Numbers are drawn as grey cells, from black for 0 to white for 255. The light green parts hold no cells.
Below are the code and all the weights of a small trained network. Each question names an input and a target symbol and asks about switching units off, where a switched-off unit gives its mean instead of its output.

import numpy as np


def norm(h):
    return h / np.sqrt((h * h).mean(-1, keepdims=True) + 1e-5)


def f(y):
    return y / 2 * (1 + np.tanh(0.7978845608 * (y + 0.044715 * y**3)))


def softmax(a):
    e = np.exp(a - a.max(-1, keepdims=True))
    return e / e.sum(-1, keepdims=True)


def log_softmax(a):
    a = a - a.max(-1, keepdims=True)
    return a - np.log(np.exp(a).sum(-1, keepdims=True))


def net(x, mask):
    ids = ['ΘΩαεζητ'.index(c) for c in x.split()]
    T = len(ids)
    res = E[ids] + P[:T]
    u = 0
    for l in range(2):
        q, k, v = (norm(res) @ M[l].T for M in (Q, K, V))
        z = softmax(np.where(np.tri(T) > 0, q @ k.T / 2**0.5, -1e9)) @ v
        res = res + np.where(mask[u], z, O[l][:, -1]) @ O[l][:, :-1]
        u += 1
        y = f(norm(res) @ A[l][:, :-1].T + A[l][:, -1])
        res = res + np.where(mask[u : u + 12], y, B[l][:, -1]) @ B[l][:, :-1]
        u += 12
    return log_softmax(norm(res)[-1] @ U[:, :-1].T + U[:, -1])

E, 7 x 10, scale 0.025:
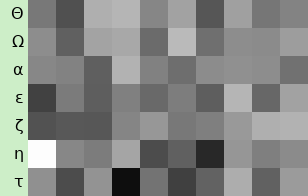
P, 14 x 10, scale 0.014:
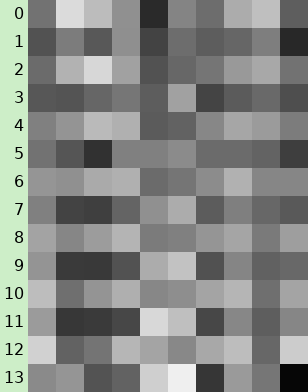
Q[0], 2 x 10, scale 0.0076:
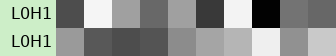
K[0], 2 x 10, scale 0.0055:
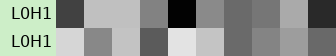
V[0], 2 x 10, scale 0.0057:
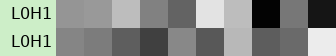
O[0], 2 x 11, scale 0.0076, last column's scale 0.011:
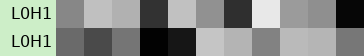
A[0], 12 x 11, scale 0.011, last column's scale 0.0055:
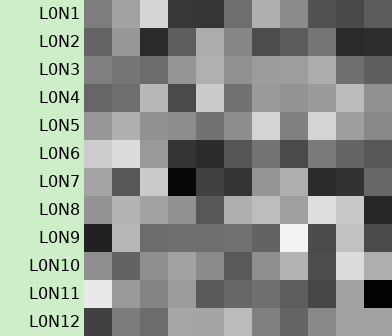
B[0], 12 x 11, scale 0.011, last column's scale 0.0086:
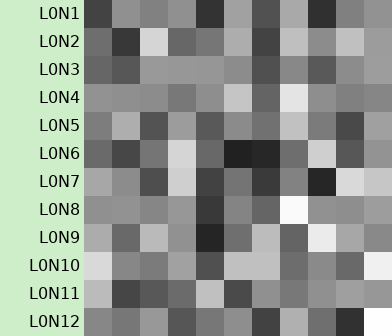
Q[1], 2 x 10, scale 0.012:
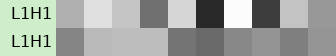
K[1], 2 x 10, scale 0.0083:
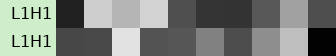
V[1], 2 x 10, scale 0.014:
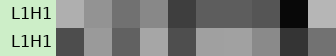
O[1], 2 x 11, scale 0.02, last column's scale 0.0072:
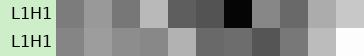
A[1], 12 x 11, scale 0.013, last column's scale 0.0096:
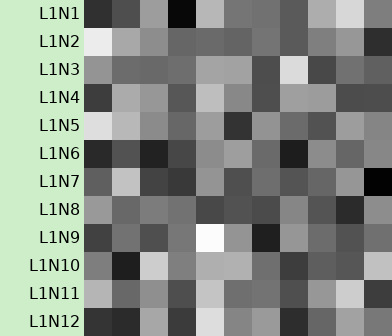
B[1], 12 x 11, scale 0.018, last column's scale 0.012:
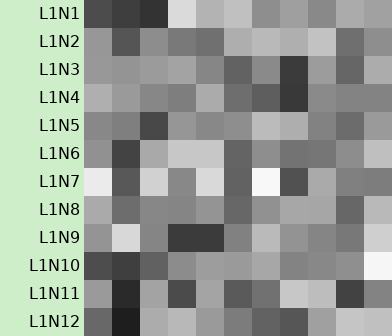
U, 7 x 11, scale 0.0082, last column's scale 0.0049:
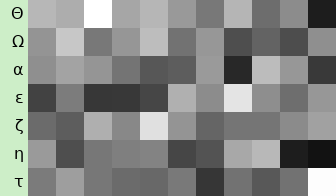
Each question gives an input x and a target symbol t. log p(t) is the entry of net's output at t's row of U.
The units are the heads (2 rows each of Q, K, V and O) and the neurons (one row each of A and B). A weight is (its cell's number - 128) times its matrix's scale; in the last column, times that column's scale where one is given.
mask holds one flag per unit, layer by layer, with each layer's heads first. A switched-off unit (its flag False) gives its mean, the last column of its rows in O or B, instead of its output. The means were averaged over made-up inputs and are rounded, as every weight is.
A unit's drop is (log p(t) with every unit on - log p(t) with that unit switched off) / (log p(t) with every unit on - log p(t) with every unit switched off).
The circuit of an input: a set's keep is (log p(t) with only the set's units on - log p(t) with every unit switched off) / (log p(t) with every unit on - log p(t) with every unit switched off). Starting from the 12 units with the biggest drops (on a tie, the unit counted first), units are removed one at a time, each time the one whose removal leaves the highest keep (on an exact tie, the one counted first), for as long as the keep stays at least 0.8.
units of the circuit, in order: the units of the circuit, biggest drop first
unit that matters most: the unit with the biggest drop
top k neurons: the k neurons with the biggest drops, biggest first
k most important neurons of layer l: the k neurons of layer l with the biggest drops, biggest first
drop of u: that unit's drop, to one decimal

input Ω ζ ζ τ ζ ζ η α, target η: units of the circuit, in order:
[L0N11 L1H1 L0N7 L1N8]
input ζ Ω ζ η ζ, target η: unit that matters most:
L0N11
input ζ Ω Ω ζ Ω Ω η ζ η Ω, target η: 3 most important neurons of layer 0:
[L0N12 L0N11 L0N10]
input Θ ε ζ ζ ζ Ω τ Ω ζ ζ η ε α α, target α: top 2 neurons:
[L1N3 L0N6]
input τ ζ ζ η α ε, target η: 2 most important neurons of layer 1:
[L1N8 L1N9]
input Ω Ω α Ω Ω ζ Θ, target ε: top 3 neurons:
[L0N7 L1N6 L1N12]
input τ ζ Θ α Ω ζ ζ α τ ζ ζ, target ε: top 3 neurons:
[L0N7 L1N6 L0N5]
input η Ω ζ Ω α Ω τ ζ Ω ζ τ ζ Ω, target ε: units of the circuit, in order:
[L0N7 L1H1 L1N6]
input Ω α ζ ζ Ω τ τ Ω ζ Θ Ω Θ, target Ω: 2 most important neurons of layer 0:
[L0N7 L0N11]
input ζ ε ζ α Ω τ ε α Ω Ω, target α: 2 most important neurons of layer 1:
[L1N3 L1N9]
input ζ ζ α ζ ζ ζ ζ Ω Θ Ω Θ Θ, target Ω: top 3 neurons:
[L1N3 L0N7 L1N9]
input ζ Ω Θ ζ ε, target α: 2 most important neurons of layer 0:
[L0N9 L0N7]
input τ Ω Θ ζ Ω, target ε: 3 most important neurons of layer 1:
[L1N6 L1N3 L1N12]
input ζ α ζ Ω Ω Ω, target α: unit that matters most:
L0H1
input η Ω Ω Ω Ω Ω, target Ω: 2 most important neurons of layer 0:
[L0N6 L0N7]
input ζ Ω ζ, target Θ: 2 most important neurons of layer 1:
[L1N10 L1N9]
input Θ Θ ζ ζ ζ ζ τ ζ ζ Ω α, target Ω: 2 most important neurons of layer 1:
[L1N10 L1N12]
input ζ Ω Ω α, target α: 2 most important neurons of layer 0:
[L0N7 L0N2]
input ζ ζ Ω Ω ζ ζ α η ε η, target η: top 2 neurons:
[L0N7 L1N8]
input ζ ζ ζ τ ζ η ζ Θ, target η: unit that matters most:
L0N11
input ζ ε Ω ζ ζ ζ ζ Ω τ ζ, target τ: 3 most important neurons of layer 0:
[L0N10 L0N12 L0N11]
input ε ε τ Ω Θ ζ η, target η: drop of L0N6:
0.2
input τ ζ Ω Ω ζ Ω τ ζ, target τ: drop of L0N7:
1.4
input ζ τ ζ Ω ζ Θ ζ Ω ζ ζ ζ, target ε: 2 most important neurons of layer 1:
[L1N6 L1N12]
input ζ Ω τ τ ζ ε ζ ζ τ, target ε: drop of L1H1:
0.4
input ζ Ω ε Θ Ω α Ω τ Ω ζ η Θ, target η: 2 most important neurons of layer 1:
[L1N8 L1N3]
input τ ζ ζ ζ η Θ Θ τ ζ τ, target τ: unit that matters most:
L1H1
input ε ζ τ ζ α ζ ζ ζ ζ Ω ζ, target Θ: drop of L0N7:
0.2
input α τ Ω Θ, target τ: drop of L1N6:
0.1
